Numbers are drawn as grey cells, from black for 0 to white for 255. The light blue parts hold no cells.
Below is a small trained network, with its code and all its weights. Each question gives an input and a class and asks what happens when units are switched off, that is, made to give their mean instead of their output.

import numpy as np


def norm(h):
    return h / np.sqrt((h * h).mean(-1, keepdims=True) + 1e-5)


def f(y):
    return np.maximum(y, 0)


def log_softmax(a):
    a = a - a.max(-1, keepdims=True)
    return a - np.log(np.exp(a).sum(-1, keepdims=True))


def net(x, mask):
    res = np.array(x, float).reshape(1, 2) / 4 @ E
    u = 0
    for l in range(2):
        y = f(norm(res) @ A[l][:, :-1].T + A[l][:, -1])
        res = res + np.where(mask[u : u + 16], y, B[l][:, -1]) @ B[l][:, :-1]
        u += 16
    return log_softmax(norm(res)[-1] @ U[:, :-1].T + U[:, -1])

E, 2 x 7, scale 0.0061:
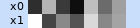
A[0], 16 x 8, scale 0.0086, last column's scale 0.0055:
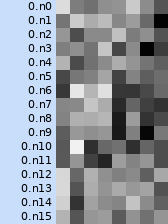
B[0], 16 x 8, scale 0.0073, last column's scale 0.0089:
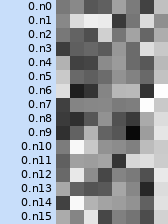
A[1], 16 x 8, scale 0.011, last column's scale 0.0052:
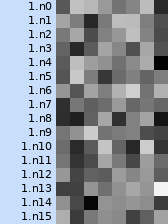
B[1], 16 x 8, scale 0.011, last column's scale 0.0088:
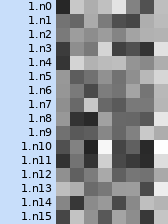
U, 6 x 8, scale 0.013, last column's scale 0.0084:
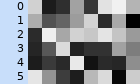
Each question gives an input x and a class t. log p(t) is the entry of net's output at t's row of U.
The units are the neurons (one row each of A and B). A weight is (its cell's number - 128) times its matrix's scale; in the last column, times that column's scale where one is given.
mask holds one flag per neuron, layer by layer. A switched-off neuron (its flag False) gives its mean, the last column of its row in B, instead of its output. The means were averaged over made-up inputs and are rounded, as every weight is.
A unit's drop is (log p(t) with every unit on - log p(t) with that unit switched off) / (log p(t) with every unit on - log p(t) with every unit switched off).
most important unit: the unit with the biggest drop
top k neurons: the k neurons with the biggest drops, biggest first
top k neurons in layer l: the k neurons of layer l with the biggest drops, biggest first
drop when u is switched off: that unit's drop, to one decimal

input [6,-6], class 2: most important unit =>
0.n10
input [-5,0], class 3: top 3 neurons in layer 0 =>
[0.n12 0.n15 0.n14]
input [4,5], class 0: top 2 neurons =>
[0.n8 0.n9]
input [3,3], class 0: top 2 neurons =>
[0.n14 0.n10]
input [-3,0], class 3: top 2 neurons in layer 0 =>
[0.n12 0.n15]
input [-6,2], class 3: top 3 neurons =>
[0.n6 1.n10 1.n13]
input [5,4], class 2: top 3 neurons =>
[0.n6 0.n11 0.n8]
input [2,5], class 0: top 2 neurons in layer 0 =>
[0.n9 0.n15]
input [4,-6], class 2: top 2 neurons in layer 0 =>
[0.n10 0.n8]
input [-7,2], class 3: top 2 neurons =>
[0.n6 1.n10]
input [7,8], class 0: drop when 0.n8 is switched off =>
0.1
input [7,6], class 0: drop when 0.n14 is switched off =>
0.9
